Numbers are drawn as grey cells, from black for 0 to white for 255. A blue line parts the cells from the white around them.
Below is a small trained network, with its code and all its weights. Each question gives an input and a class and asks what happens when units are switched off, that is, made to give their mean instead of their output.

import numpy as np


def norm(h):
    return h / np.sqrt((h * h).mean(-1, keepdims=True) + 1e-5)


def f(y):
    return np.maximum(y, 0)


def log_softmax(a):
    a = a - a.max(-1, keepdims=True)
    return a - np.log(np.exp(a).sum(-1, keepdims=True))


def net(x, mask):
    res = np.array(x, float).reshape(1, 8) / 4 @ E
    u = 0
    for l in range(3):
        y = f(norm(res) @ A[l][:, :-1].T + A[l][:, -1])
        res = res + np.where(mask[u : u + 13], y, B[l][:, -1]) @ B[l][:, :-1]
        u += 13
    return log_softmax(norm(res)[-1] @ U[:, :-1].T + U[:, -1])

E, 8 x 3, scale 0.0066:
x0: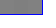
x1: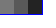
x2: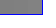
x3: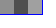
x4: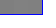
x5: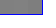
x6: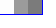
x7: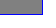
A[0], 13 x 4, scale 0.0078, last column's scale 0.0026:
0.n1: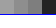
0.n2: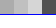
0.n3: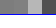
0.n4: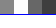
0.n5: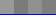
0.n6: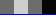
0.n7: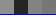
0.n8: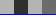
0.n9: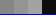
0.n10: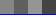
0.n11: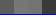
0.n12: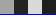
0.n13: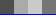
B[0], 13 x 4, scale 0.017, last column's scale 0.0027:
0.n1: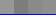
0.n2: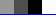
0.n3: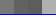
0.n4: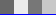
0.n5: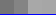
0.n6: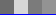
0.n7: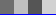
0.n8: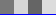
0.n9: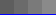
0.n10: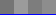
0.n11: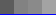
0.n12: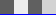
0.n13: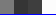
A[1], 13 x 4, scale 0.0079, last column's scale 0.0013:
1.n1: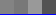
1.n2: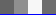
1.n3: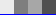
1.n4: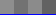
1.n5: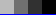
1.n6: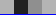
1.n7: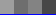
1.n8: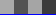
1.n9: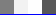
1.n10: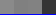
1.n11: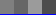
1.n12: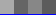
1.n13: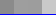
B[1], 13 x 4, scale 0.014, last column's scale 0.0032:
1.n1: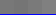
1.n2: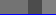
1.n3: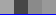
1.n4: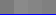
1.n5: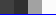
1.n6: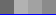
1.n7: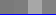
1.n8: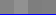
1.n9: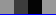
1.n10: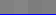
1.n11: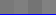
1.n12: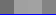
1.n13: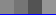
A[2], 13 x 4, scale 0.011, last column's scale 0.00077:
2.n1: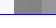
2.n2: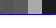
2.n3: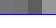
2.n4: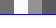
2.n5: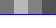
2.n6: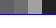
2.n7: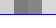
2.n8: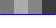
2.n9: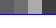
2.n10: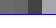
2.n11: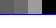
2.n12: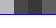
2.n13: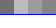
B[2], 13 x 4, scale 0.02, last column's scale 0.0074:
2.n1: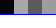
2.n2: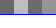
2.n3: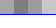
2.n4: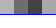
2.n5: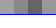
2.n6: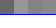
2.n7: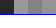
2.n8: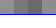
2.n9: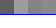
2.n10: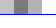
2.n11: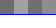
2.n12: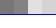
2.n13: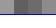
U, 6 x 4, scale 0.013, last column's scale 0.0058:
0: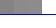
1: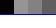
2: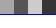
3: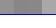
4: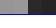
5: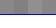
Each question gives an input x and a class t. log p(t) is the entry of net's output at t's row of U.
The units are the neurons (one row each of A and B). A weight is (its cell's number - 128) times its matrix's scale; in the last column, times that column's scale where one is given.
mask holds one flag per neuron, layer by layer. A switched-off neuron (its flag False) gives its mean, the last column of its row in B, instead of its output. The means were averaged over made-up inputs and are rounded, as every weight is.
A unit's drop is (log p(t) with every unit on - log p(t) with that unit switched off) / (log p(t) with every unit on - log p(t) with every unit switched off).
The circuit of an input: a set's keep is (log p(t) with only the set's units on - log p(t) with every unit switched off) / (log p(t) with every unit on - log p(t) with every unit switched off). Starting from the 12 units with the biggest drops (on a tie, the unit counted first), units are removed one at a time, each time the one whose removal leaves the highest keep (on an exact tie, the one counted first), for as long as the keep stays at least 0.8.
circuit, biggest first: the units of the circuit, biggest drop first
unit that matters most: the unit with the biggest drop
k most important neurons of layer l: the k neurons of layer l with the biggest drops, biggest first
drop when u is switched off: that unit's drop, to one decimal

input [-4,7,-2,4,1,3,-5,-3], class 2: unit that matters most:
1.n5
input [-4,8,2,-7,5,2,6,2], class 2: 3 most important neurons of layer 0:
(0.n12, 0.n8, 0.n7)
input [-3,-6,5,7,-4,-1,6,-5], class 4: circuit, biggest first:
(0.n12, 2.n4)
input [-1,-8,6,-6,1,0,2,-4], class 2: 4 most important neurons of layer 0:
(0.n2, 0.n13, 0.n12, 0.n8)
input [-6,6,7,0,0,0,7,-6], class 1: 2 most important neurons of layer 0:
(0.n13, 0.n2)
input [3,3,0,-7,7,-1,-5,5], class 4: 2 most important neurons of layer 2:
(2.n12, 2.n10)
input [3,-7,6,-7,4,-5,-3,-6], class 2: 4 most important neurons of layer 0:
(0.n13, 0.n2, 0.n12, 0.n8)
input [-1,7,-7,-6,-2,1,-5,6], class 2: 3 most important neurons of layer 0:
(0.n12, 0.n4, 0.n8)
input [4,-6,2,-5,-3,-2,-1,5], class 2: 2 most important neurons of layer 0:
(0.n13, 0.n2)
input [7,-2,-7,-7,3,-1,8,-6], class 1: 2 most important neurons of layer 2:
(2.n1, 2.n7)
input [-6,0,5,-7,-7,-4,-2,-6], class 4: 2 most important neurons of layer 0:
(0.n4, 0.n6)
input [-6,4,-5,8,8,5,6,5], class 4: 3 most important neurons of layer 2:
(2.n4, 2.n1, 2.n10)
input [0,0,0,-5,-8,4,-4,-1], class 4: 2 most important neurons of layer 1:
(1.n5, 1.n9)
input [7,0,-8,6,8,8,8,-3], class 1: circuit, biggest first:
(2.n1)
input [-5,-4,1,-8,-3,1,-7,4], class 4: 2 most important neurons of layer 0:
(0.n6, 0.n4)
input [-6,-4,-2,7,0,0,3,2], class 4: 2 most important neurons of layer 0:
(0.n12, 0.n8)
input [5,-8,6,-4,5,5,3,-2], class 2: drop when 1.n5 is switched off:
0.1
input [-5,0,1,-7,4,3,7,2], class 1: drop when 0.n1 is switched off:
0.2
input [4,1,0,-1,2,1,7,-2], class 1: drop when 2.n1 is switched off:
0.3
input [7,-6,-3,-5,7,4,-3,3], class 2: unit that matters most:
0.n13
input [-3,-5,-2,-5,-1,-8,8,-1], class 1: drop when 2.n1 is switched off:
0.4
